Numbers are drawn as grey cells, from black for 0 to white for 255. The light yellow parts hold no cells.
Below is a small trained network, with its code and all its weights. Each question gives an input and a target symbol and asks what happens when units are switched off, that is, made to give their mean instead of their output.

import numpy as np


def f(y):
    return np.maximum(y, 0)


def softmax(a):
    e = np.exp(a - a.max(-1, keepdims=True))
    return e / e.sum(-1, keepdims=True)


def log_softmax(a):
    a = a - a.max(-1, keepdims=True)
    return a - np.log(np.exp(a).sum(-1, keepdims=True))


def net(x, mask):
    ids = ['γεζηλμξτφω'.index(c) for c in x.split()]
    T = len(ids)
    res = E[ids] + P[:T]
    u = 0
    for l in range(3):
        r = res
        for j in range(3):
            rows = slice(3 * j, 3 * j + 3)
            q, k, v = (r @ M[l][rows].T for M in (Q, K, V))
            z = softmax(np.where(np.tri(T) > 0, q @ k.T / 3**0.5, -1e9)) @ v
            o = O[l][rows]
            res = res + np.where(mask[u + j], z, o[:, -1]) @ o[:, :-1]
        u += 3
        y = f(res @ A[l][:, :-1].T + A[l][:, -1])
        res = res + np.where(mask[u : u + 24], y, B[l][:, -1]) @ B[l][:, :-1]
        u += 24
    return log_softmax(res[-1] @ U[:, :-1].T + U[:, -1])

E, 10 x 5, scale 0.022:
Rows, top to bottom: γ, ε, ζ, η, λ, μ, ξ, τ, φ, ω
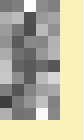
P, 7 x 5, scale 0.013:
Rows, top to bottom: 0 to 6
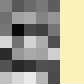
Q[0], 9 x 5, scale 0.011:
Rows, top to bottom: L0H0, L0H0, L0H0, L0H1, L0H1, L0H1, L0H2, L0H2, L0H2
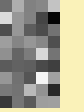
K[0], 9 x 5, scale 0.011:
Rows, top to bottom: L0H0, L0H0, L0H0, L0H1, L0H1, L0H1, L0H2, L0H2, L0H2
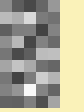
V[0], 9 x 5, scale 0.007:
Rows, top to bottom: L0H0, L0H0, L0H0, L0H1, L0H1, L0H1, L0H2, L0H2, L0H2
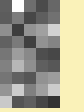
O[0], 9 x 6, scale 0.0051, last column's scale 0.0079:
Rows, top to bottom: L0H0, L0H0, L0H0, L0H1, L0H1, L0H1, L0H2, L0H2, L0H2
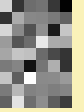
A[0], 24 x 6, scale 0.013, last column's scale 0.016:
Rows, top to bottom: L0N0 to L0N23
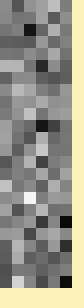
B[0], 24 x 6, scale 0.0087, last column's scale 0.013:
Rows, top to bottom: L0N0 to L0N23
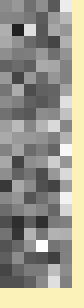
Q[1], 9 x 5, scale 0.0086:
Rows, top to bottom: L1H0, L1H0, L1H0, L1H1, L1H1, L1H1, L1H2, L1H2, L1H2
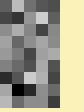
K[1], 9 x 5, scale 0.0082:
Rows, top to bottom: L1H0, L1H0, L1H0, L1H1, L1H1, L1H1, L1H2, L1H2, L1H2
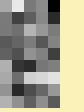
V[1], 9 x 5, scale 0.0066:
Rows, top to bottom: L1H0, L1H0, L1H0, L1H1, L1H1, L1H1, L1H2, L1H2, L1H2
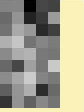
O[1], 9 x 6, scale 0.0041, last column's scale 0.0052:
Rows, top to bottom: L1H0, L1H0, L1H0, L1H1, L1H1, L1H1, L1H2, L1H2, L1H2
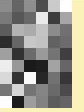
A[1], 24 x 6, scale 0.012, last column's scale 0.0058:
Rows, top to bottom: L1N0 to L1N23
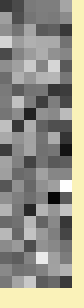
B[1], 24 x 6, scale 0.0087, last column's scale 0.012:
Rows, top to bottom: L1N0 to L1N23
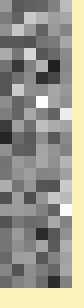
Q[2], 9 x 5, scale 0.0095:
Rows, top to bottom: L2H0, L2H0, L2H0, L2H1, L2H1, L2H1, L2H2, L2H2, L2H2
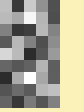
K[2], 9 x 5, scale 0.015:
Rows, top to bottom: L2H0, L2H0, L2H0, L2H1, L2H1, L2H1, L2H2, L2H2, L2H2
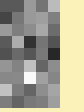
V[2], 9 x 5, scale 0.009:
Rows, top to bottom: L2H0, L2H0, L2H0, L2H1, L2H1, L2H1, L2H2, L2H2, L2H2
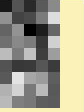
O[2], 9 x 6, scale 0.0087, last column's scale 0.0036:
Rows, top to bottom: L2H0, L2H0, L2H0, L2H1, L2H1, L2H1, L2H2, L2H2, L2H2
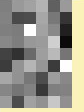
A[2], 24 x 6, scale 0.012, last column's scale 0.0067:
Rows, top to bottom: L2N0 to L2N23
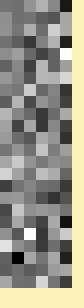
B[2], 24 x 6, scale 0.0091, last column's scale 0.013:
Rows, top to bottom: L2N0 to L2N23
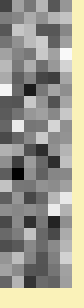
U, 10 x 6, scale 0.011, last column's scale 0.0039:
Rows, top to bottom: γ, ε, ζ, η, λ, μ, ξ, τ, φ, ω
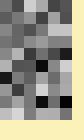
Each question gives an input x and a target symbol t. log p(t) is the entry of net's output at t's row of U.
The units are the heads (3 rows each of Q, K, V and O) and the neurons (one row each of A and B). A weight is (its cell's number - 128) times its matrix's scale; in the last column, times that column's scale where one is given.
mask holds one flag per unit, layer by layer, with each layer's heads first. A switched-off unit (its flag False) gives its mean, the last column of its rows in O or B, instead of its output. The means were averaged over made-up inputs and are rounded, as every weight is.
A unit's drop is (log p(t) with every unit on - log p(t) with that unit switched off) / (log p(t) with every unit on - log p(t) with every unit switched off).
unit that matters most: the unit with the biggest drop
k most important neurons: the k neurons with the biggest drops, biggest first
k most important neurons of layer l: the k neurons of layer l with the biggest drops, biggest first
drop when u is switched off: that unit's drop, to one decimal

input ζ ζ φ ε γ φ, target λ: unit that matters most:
L2H2
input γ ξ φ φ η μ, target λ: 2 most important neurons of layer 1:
(L1N3 L1N11)
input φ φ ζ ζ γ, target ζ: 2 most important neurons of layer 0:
(L0N16 L0N2)
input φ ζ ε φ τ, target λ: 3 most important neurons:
(L0N2 L0N19 L0N16)
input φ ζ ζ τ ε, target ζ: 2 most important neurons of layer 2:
(L2N4 L2N16)
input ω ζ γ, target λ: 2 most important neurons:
(L2N21 L2N23)
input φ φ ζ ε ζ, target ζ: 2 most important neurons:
(L1N10 L1N1)
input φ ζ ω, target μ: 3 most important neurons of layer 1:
(L1N16 L1N10 L1N15)
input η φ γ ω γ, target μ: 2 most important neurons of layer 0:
(L0N13 L0N12)
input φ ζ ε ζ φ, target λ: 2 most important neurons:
(L0N2 L0N19)
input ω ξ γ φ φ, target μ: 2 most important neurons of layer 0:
(L0N13 L0N8)
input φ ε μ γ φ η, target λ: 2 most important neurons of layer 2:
(L2N21 L2N23)
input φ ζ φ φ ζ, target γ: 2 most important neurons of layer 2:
(L2N19 L2N16)
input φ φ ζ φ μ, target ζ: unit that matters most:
L1N1
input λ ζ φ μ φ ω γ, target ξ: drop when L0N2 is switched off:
0.2
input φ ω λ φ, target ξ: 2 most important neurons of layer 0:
(L0N12 L0N2)
